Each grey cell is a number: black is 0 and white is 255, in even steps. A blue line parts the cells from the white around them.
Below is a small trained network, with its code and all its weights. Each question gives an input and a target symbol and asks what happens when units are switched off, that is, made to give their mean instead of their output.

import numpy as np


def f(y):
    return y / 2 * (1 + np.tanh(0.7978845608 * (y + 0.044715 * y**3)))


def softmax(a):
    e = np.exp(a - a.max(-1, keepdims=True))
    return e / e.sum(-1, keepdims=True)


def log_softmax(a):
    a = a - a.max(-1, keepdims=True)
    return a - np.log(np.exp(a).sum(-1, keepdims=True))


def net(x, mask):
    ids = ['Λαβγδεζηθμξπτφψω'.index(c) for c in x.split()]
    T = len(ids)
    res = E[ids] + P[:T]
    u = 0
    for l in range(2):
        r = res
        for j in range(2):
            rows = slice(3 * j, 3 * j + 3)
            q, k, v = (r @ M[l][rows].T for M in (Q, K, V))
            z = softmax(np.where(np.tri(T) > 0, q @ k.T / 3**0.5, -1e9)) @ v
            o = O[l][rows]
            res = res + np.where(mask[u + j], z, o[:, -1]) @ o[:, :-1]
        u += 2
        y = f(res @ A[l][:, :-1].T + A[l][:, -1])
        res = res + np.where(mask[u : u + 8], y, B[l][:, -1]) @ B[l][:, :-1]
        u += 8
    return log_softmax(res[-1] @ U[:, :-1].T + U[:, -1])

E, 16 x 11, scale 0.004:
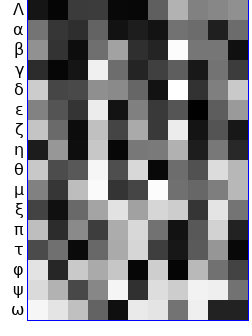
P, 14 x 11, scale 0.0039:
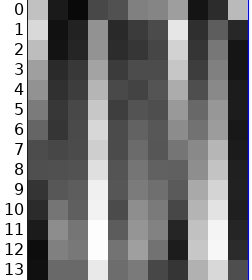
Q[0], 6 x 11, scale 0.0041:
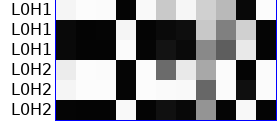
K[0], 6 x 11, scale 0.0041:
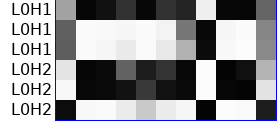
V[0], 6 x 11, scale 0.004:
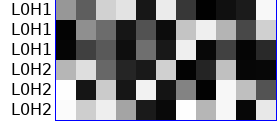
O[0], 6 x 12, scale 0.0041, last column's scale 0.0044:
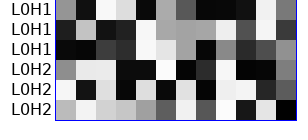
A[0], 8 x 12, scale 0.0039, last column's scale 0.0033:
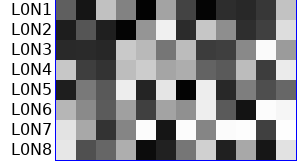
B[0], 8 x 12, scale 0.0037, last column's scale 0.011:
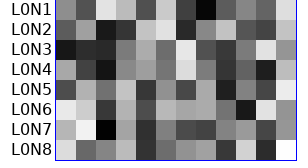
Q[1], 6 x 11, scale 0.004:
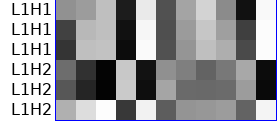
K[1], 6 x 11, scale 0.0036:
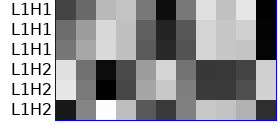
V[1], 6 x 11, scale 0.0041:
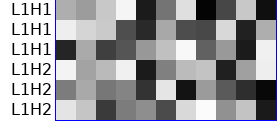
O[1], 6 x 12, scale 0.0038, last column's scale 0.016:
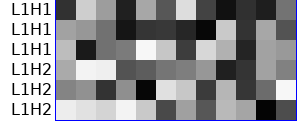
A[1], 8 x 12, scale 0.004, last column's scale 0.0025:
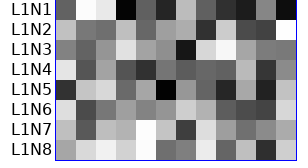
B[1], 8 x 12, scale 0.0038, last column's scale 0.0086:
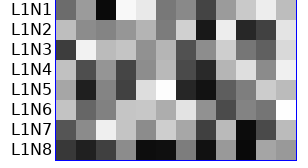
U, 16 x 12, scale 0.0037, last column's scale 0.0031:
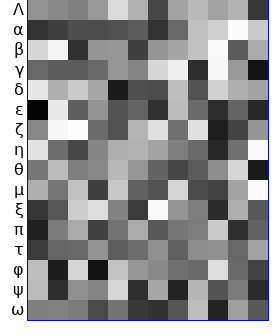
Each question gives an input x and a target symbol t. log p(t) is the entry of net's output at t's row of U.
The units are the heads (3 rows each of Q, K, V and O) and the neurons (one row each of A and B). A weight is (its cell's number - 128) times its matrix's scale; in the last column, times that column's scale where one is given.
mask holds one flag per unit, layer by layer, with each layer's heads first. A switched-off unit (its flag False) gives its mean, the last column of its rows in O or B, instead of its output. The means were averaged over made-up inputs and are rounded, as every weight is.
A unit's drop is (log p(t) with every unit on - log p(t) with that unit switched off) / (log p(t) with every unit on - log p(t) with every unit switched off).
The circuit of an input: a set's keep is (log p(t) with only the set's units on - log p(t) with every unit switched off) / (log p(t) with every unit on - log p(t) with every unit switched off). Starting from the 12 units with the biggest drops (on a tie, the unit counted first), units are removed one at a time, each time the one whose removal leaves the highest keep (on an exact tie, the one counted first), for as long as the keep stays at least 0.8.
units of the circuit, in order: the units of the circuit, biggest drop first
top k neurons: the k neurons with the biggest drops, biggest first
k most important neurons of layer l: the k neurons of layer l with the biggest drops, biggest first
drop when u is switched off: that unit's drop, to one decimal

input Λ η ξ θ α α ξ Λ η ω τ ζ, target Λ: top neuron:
(L0N8)
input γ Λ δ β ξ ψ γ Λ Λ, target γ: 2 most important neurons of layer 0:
(L0N3, L0N1)
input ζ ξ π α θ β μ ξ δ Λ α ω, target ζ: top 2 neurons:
(L0N6, L1N2)
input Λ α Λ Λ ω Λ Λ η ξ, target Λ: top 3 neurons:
(L0N8, L1N3, L0N2)
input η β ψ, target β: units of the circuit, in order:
(L0N7, L0H1)
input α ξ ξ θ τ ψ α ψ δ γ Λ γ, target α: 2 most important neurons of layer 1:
(L1N6, L1N7)
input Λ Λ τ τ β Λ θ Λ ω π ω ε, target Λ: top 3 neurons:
(L0N8, L0N3, L1N3)
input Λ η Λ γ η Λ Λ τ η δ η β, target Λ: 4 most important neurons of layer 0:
(L0N8, L0N2, L0N3, L0N1)
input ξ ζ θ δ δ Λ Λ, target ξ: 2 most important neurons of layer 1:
(L1N8, L1N7)
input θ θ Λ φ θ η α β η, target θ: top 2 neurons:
(L1N1, L1N5)
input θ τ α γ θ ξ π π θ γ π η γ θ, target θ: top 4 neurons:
(L1N1, L1N5, L0N6, L0N2)
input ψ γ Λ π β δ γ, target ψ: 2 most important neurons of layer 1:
(L1N8, L1N5)
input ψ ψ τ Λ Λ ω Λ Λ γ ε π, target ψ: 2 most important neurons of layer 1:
(L1N8, L1N2)
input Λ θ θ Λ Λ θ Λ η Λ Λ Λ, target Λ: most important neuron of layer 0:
(L0N8)
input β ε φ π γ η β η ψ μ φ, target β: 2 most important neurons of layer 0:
(L0N7, L0N2)
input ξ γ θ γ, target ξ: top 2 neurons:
(L1N8, L0N3)
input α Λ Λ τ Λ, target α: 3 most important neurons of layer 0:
(L0N8, L0N4, L0N2)
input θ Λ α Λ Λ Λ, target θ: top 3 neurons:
(L1N1, L1N5, L0N2)
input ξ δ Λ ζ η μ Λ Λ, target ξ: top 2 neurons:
(L0N3, L1N8)
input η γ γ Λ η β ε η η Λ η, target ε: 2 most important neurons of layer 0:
(L0N5, L0N4)
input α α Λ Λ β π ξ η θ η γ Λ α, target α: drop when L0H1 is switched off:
0.8
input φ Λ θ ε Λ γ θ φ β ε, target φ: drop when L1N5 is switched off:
0.2
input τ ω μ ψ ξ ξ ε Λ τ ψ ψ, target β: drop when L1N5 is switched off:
0.1
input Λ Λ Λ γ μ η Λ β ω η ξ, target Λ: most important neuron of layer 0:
(L0N8)
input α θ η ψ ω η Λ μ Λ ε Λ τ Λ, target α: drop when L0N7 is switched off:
0.0
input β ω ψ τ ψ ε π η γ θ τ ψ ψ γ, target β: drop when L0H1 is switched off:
0.8
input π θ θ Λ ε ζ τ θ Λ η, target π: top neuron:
(L0N1)
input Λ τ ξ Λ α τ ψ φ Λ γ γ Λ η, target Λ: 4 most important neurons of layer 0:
(L0N8, L0N2, L0N3, L0N1)
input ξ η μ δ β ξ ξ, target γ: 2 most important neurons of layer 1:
(L1N2, L1N6)
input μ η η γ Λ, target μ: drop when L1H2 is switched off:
0.6
